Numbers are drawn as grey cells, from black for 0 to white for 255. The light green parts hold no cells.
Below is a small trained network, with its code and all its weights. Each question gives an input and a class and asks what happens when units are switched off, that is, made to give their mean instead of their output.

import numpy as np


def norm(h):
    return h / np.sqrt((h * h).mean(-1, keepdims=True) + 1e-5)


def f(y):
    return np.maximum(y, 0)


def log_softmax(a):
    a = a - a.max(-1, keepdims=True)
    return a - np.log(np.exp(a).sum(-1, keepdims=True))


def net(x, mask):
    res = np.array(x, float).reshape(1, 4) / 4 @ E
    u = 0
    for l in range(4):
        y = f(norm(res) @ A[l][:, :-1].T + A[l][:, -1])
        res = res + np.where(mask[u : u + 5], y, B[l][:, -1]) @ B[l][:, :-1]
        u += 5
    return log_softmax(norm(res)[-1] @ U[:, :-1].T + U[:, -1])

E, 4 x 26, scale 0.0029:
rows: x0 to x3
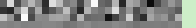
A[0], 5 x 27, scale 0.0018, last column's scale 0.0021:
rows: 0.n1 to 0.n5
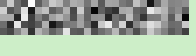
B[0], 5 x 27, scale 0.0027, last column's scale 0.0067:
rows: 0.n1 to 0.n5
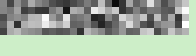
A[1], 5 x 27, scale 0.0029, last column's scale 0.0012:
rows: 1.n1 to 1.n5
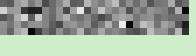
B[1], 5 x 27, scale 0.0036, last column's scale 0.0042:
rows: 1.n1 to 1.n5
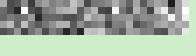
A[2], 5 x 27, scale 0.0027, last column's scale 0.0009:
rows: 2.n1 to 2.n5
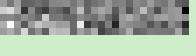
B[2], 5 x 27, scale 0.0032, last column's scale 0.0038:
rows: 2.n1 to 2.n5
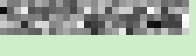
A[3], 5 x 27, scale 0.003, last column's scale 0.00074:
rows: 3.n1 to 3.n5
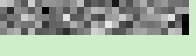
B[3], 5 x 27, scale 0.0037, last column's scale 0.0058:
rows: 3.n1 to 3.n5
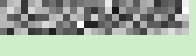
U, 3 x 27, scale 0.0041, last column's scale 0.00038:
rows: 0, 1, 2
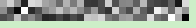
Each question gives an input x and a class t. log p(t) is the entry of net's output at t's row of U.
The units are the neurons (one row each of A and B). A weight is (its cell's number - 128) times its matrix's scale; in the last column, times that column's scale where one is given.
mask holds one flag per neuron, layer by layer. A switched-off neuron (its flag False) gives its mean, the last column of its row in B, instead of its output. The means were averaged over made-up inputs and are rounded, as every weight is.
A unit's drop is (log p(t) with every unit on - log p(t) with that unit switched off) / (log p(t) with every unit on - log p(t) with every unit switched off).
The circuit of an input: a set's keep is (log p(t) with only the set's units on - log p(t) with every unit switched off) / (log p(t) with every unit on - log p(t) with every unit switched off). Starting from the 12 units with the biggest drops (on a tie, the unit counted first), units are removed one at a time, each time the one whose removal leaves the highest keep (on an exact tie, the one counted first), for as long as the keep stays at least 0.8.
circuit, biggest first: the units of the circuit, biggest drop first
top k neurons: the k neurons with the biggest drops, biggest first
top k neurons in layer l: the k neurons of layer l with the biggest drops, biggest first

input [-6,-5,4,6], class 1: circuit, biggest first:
1.n2
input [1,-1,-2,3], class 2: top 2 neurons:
0.n4, 3.n5
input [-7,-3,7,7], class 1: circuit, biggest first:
0.n2, 1.n2
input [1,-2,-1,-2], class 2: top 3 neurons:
0.n1, 0.n4, 3.n5
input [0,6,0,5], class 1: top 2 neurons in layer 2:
2.n3, 2.n4
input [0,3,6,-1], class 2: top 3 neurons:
0.n4, 0.n2, 1.n3
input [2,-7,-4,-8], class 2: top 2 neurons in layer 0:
0.n4, 0.n1
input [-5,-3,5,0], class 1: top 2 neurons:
0.n2, 1.n2
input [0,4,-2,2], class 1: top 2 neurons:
0.n2, 3.n3
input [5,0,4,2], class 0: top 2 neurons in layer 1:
1.n2, 1.n5
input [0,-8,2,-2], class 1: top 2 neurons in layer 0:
0.n4, 0.n3
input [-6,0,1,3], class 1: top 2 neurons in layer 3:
3.n2, 3.n1
